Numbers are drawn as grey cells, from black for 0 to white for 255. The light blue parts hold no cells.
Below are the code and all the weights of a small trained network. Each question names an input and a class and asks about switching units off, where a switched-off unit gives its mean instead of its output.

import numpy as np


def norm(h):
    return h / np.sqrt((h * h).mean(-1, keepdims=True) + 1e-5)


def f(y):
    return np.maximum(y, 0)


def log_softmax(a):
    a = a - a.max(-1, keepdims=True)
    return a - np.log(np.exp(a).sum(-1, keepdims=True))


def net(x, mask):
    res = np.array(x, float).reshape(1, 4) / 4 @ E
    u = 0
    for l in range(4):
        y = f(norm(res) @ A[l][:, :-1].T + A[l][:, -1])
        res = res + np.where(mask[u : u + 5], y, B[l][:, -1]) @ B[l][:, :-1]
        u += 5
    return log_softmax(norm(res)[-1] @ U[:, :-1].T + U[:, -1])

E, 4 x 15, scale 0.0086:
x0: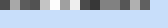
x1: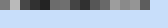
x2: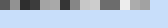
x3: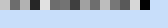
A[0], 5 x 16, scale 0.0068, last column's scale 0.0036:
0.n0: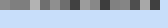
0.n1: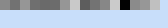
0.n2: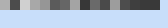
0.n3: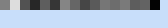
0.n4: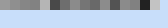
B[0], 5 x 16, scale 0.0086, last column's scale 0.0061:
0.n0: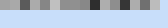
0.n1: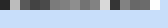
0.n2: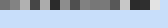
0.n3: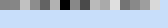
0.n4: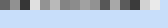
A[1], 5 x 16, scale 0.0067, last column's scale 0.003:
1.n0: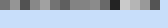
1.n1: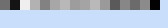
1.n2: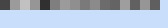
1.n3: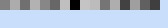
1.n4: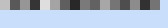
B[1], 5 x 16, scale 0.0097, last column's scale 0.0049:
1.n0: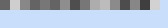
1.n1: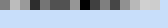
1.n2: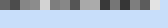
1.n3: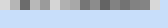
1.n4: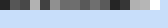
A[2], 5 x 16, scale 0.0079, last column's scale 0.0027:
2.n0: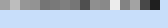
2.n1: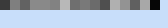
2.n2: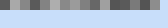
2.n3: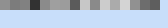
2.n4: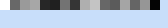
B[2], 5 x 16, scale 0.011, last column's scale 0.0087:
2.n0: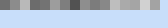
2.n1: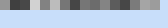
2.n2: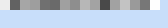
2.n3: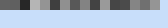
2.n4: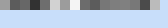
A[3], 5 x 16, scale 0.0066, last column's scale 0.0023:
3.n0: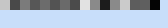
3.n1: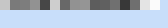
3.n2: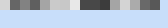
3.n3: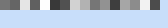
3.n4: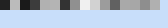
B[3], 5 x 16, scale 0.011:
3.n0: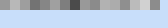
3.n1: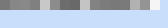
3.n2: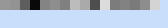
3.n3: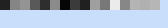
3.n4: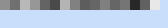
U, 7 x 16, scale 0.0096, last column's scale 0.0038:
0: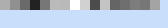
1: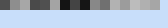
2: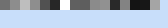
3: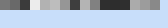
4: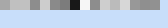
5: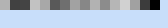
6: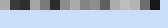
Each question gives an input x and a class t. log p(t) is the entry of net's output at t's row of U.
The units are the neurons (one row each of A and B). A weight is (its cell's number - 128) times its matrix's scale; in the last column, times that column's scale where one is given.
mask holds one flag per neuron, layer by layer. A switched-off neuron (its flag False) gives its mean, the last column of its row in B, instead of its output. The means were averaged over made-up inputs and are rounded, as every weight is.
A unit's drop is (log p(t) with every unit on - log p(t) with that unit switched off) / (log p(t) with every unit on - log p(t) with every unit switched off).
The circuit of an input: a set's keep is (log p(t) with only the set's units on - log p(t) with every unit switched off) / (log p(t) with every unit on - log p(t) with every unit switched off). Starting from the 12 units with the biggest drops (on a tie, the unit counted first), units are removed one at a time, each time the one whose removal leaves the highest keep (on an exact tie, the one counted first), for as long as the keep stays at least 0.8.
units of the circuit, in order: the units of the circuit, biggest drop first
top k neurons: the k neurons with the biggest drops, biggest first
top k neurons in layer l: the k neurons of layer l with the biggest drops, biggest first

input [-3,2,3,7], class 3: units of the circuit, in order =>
1.n4
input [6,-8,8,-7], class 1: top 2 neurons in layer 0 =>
0.n1, 0.n4
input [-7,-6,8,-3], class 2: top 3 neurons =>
3.n4, 1.n0, 2.n2
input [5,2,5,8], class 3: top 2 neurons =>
1.n4, 0.n1
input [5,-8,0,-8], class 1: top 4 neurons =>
1.n1, 3.n3, 0.n4, 1.n4
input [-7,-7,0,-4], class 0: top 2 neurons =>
2.n4, 3.n2
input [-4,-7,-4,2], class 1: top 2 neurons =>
1.n1, 3.n3
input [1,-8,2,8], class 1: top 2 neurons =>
3.n3, 1.n1
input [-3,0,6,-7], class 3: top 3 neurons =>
2.n1, 0.n1, 0.n2
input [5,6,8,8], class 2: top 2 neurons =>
3.n4, 3.n3
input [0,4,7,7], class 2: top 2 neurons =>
3.n4, 0.n0
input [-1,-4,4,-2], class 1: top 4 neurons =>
0.n1, 1.n1, 3.n3, 0.n4
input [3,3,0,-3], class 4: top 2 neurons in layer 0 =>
0.n4, 0.n0
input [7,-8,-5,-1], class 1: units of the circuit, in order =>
3.n3, 1.n1
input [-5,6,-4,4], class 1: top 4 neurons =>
0.n3, 2.n2, 1.n4, 2.n0
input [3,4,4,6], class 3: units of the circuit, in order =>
1.n4, 3.n3
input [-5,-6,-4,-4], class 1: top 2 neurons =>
1.n1, 3.n3
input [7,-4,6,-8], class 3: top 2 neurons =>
2.n1, 2.n4
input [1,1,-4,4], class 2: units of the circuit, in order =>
0.n2
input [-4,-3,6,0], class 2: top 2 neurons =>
1.n0, 3.n4
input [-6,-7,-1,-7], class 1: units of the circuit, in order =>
1.n1
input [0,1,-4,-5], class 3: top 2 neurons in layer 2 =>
2.n1, 2.n2
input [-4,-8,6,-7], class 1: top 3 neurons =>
3.n3, 1.n1, 0.n4
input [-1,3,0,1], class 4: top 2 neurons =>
3.n3, 1.n4
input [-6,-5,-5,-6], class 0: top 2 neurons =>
2.n4, 1.n4
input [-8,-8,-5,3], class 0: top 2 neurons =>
2.n4, 1.n3
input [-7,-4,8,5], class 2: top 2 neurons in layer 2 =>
2.n2, 2.n3
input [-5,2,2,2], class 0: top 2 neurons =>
2.n4, 3.n2
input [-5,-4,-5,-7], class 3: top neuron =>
1.n2
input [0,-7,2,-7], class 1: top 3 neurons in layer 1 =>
1.n1, 1.n4, 1.n3
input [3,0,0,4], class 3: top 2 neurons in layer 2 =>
2.n4, 2.n1
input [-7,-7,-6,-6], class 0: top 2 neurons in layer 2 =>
2.n4, 2.n0
